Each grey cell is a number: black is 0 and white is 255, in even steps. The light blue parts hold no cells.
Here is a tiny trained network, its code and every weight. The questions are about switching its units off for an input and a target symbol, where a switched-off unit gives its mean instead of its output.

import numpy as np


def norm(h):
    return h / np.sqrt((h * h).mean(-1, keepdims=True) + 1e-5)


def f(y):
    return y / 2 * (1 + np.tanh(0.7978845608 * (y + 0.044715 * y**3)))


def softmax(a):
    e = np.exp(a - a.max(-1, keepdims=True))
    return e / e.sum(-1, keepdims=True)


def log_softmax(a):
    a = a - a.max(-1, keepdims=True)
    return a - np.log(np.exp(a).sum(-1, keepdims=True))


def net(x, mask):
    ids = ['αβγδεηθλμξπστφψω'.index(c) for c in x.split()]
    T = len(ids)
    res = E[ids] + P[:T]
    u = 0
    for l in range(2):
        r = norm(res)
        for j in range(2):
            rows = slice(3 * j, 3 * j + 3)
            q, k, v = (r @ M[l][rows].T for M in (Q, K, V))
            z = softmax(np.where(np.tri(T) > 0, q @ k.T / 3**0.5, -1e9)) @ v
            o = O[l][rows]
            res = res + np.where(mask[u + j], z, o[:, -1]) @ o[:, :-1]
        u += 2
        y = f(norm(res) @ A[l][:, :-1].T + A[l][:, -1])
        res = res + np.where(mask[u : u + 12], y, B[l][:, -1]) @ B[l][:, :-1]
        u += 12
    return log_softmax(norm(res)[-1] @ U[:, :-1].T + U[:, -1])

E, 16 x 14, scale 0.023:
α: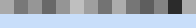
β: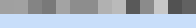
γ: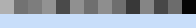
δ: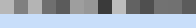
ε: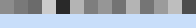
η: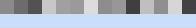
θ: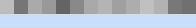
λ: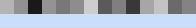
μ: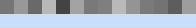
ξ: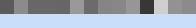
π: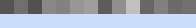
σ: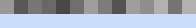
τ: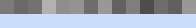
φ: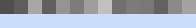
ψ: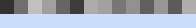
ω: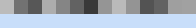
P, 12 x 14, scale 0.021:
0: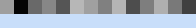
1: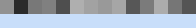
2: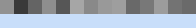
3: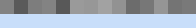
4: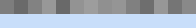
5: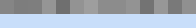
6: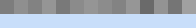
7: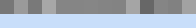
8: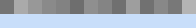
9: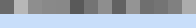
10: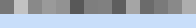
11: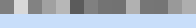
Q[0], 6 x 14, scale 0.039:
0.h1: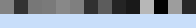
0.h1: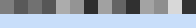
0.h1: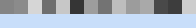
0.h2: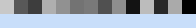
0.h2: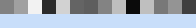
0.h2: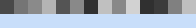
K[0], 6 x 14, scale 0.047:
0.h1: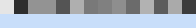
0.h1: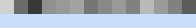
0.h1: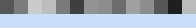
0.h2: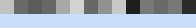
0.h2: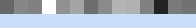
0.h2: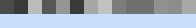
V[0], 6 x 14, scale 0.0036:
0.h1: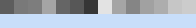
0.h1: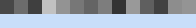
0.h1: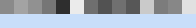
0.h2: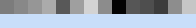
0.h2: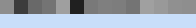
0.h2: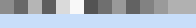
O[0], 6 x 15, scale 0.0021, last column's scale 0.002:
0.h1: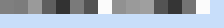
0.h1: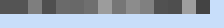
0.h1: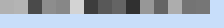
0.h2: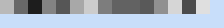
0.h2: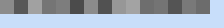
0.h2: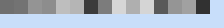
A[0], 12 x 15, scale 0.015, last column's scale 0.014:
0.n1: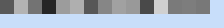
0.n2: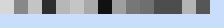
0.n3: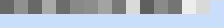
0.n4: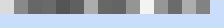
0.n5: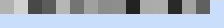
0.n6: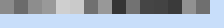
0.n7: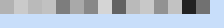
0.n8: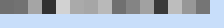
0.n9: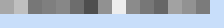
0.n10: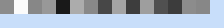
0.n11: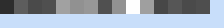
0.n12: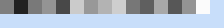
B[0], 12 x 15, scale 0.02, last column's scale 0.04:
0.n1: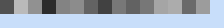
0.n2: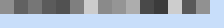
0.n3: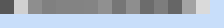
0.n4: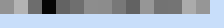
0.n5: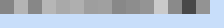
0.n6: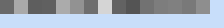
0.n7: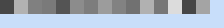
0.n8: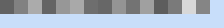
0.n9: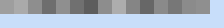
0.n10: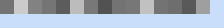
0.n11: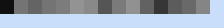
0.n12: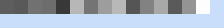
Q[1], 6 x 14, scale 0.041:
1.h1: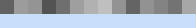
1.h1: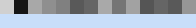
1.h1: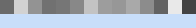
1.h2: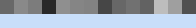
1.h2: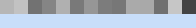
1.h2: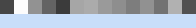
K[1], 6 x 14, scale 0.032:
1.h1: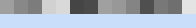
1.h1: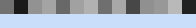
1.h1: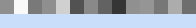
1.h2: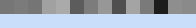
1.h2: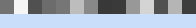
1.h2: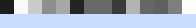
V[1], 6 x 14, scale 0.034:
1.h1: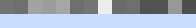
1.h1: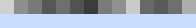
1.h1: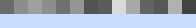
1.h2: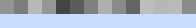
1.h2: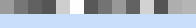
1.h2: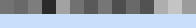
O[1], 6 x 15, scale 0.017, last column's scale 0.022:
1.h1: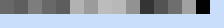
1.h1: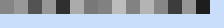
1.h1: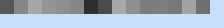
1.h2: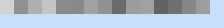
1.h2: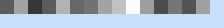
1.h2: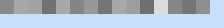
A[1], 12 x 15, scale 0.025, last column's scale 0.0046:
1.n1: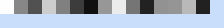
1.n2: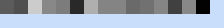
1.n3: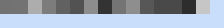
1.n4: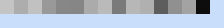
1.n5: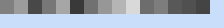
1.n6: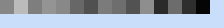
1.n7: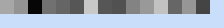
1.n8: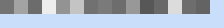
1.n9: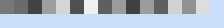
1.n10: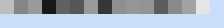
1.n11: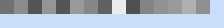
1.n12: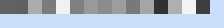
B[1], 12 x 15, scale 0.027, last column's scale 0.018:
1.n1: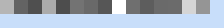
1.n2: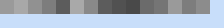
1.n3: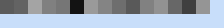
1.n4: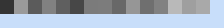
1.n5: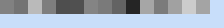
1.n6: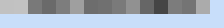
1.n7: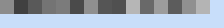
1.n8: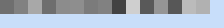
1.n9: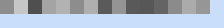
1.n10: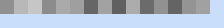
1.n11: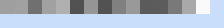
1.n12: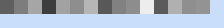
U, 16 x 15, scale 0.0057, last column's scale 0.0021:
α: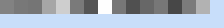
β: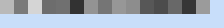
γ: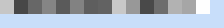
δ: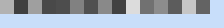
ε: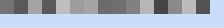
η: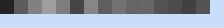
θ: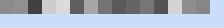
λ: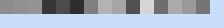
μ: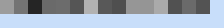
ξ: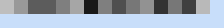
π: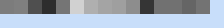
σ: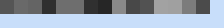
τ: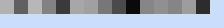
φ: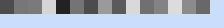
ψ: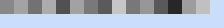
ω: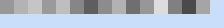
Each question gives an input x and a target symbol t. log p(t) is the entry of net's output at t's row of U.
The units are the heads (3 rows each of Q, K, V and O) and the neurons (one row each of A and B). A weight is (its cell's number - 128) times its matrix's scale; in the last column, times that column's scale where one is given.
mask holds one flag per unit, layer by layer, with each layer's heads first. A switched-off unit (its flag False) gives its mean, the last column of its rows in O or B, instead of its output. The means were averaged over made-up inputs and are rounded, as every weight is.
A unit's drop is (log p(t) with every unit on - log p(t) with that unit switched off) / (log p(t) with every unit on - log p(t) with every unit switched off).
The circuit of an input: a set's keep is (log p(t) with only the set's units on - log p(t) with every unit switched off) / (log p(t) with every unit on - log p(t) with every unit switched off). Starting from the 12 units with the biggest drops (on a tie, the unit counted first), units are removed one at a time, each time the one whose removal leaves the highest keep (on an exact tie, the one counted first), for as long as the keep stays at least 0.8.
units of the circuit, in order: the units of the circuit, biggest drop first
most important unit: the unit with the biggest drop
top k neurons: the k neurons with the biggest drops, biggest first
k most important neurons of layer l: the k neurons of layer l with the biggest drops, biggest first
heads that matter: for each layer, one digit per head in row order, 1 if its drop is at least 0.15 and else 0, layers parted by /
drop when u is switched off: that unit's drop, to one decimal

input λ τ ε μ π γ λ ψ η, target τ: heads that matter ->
00 / 01
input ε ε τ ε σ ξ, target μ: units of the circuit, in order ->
(1.h1 0.n4 1.n7)
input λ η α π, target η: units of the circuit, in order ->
(0.n11 1.n3)
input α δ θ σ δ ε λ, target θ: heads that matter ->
00 / 11
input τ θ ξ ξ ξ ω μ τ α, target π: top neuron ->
(0.n6)
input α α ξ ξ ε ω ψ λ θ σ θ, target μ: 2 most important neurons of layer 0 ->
(0.n12 0.n4)
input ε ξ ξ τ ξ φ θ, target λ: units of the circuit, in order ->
(1.n5 0.n8 1.h2)
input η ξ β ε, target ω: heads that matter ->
00 / 11
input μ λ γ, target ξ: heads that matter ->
00 / 01
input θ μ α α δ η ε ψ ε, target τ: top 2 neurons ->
(0.n10 0.n1)
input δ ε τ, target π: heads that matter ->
00 / 10
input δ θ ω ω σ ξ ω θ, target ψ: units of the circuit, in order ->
(1.h1 0.n9)
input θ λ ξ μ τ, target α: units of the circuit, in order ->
(0.n6 0.n1)
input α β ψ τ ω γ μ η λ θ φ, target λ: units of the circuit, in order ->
(0.n8 1.n5 1.h2)
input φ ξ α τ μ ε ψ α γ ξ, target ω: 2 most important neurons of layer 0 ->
(0.n12 0.n1)
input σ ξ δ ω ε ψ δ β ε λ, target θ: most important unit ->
0.n12
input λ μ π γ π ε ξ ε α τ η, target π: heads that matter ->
00 / 11
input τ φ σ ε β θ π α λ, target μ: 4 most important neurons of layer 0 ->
(0.n4 0.n12 0.n7 0.n1)
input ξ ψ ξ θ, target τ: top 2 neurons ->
(0.n12 0.n10)
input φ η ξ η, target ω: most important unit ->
0.n7
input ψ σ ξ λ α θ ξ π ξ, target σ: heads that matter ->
00 / 01
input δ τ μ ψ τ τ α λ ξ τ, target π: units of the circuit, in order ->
(1.h1 0.n6)
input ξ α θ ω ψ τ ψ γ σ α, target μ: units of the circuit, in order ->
(1.h1 1.n7 0.n4)
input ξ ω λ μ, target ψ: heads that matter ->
00 / 00
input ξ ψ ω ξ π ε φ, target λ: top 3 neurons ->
(0.n8 0.n12 0.n3)
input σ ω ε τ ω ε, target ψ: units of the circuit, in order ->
(1.h1 0.n9 0.n1)
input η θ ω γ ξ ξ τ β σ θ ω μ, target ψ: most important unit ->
1.h1
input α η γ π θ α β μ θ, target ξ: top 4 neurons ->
(0.n7 0.n3 1.n6 0.n10)
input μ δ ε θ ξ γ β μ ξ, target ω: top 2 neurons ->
(0.n1 0.n10)
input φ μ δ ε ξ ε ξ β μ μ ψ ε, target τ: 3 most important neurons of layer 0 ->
(0.n12 0.n10 0.n1)
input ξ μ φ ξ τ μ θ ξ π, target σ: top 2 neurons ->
(0.n12 0.n1)
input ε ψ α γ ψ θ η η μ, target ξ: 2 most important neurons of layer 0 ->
(0.n10 0.n12)
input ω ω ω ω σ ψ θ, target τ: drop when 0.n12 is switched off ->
0.3
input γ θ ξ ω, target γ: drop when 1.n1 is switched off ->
0.3
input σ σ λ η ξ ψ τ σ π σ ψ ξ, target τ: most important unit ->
1.h2
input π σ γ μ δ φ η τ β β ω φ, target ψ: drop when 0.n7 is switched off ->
0.5
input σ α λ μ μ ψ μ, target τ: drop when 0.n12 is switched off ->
0.0
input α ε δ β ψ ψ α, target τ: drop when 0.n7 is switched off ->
0.1
